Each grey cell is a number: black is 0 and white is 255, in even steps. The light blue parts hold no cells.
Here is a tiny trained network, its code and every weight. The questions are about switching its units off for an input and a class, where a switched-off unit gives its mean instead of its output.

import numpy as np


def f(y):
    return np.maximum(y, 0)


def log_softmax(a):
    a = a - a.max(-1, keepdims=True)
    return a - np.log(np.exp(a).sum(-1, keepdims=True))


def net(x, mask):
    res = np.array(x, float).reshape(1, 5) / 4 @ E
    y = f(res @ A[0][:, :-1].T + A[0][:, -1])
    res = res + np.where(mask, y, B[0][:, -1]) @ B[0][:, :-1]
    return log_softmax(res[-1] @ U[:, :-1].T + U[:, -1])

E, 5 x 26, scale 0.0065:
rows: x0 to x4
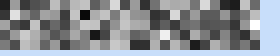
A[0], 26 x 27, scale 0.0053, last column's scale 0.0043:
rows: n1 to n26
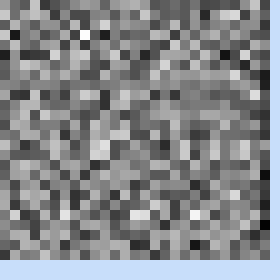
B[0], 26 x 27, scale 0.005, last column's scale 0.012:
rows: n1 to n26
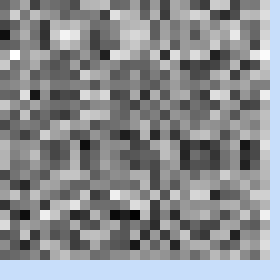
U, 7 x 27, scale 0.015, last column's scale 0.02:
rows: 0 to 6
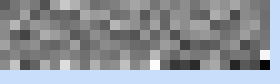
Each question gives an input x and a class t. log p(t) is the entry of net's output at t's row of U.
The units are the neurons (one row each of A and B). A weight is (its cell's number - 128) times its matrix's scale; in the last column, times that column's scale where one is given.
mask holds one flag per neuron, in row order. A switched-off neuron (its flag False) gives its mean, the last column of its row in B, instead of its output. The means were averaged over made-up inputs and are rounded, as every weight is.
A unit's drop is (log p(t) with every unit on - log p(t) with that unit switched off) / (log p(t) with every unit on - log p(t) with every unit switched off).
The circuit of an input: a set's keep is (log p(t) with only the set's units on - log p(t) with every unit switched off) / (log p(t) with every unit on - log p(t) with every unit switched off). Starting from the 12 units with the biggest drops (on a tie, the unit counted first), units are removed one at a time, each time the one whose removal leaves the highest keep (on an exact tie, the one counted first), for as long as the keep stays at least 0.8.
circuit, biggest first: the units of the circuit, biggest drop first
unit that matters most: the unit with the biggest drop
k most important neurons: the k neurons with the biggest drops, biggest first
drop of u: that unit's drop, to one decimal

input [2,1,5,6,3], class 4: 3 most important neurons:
[n7, n24, n17]
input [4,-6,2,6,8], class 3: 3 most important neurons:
[n25, n14, n19]
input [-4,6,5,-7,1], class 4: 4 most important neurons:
[n15, n16, n4, n23]
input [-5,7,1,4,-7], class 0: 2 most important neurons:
[n5, n25]
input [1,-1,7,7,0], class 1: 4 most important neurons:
[n10, n1, n15, n16]
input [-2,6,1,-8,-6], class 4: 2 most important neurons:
[n15, n16]
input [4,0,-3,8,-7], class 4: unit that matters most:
n7
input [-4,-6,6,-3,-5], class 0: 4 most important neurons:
[n4, n21, n24, n12]
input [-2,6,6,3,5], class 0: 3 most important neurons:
[n5, n13, n24]
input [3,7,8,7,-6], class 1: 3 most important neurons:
[n10, n1, n4]
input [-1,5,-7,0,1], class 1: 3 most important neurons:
[n24, n12, n8]
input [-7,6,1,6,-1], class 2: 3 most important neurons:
[n2, n20, n4]
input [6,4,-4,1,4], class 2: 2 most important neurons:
[n6, n10]
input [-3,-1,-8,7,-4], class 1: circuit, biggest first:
[n24]
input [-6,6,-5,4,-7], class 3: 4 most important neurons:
[n22, n6, n4, n21]
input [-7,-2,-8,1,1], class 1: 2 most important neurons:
[n24, n8]
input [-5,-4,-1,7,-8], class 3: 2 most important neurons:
[n22, n15]
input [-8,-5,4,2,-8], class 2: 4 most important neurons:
[n2, n20, n25, n14]
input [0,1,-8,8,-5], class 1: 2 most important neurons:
[n24, n12]
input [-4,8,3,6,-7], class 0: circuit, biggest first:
[n5]
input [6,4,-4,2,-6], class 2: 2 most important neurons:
[n6, n25]
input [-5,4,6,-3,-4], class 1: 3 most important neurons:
[n10, n6, n1]
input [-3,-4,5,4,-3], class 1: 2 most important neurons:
[n10, n1]
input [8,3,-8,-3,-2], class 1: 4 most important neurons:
[n24, n12, n8, n2]
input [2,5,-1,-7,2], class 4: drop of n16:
0.2
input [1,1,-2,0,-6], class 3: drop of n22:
0.1
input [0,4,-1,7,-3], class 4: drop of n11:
0.0
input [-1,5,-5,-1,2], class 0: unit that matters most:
n10
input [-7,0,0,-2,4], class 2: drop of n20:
0.1
